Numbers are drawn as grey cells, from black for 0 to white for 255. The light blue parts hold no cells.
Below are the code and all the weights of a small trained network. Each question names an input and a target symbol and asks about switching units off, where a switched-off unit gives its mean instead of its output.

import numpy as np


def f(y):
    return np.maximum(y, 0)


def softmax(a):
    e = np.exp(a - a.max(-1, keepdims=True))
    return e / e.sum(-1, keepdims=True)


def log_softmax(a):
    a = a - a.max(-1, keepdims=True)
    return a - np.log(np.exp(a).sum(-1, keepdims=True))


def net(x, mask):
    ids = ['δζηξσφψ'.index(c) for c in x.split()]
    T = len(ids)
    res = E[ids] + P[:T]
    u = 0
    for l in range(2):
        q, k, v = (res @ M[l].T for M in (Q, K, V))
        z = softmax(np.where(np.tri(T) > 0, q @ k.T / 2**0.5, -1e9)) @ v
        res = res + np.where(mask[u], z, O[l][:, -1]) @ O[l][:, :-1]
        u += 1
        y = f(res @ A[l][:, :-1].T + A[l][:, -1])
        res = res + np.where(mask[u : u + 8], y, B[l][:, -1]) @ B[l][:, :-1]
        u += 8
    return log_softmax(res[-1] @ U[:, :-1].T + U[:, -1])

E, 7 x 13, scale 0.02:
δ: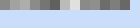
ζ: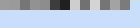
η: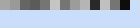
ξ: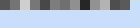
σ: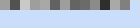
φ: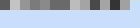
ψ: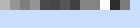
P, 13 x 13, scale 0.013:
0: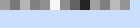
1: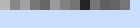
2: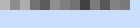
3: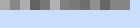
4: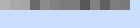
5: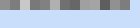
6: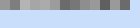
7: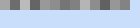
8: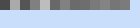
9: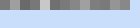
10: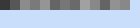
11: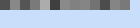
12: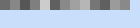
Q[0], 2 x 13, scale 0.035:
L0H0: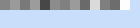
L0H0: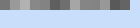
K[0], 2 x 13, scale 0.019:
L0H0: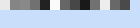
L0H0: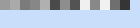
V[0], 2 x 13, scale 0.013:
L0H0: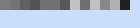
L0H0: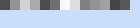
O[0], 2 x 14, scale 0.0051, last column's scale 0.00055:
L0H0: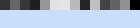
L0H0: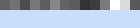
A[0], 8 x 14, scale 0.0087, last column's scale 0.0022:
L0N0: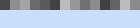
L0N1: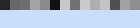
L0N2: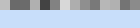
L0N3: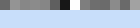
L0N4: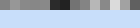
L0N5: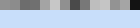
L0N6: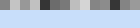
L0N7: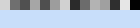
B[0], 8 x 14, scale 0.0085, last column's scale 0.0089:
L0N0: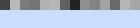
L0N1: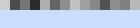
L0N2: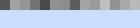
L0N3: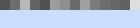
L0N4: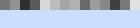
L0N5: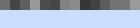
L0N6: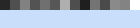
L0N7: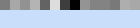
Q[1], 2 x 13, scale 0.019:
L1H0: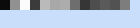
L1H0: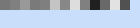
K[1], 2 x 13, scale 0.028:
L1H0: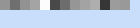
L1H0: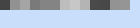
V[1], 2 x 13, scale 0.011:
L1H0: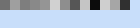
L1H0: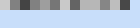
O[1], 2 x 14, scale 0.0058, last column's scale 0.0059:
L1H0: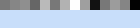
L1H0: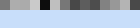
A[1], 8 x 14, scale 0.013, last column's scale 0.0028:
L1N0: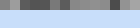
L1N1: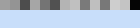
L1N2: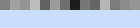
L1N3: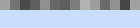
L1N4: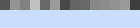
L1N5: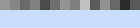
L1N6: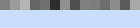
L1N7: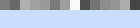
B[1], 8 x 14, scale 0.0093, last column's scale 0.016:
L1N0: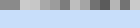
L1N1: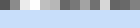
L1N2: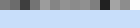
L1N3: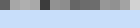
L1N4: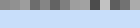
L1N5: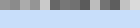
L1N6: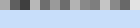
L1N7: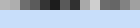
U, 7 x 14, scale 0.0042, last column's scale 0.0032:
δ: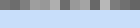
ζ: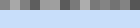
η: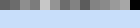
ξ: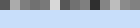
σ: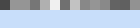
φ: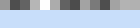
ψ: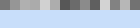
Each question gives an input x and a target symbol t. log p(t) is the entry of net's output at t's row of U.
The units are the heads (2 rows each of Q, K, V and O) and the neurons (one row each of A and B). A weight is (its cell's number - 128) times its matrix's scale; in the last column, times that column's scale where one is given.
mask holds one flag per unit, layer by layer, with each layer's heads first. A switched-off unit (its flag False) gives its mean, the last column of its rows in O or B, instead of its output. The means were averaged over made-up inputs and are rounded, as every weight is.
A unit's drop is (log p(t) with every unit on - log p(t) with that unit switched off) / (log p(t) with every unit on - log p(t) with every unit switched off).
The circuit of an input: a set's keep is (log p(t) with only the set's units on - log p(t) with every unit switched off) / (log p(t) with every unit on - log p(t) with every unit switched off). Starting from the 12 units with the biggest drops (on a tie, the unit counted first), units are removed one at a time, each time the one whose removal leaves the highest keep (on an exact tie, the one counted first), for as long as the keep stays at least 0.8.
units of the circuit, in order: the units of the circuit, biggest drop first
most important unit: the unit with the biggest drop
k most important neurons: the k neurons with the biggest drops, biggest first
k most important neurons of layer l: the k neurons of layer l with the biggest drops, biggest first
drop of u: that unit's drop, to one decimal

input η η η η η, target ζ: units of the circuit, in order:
[L1H0, L1N7]
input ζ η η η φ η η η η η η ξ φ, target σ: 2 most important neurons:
[L0N1, L0N3]
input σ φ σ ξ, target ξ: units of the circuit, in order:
[L0H0, L1N5]
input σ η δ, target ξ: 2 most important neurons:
[L0N0, L1N5]
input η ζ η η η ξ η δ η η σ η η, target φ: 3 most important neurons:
[L1N2, L1N5, L0N1]
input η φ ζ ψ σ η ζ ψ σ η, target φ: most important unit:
L1N2
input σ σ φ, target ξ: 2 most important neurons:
[L1N5, L0N6]
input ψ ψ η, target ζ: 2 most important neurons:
[L1N7, L0N6]
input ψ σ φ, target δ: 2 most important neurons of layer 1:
[L1N6, L1N5]
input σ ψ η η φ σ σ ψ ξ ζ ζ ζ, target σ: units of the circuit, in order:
[L0N4, L0N3]
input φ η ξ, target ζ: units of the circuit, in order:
[L1H0, L1N7, L0H0]
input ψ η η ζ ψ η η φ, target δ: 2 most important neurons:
[L1N6, L0N3]
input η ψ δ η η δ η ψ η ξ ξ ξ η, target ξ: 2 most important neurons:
[L1N5, L1N3]
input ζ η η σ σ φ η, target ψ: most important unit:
L1H0
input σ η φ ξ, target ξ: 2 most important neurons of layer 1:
[L1N5, L1N2]
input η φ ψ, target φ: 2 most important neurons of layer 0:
[L0N7, L0N3]
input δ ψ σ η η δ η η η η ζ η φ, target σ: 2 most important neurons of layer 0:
[L0N3, L0N1]
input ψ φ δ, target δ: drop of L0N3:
0.0
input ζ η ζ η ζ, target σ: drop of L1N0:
0.1
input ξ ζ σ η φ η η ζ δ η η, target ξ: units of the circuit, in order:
[L0H0]
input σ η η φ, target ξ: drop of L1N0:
-0.1
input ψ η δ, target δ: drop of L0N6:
0.3
